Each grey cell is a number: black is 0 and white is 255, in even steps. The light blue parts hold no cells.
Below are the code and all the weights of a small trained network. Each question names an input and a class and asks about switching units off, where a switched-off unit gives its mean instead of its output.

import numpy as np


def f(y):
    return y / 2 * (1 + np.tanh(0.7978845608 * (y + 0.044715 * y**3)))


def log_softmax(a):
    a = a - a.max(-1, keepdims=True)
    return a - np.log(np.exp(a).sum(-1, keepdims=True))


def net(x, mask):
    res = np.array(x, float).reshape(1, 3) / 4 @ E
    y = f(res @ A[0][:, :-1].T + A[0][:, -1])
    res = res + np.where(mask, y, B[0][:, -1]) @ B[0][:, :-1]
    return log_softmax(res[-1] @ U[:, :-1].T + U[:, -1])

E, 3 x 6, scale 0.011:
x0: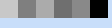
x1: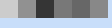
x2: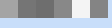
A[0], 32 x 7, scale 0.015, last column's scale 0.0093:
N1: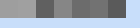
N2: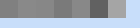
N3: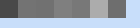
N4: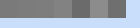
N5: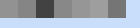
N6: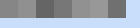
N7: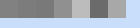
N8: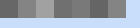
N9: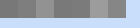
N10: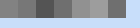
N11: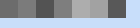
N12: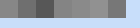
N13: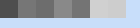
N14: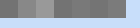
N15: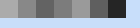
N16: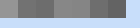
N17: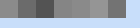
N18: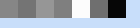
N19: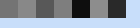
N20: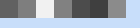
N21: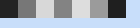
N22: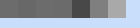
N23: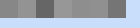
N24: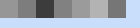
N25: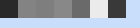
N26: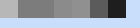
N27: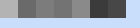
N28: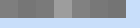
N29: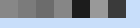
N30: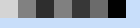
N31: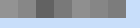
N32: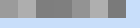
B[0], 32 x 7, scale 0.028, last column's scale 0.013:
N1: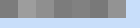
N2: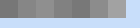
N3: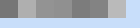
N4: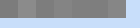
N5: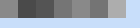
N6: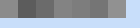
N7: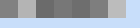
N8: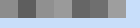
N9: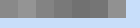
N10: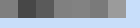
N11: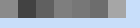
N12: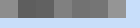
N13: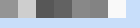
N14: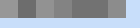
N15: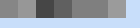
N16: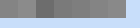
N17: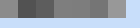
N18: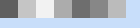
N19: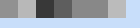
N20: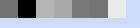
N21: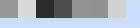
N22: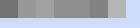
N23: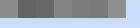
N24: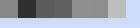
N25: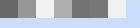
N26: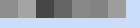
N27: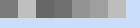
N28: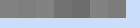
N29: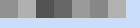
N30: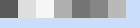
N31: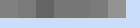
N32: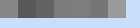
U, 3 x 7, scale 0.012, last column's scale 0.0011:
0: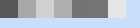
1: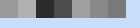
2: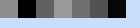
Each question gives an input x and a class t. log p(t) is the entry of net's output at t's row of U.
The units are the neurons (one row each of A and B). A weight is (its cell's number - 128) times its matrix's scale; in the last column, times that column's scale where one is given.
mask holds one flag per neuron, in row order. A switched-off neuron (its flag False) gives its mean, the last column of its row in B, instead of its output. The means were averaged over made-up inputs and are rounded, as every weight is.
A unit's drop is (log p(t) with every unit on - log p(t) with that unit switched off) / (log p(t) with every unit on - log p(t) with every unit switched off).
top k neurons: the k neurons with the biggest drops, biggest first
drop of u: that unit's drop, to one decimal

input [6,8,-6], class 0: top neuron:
N30
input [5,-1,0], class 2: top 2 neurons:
N30, N25
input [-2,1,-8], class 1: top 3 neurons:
N19, N29, N18
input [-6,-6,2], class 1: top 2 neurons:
N21, N13
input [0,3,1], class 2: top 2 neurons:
N21, N13
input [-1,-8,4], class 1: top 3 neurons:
N21, N30, N25
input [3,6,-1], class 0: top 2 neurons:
N30, N21
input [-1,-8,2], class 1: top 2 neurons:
N21, N30
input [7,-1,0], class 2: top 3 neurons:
N20, N30, N25
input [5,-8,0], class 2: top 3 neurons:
N20, N25, N30
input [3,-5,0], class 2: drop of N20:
0.2
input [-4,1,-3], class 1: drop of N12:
0.0
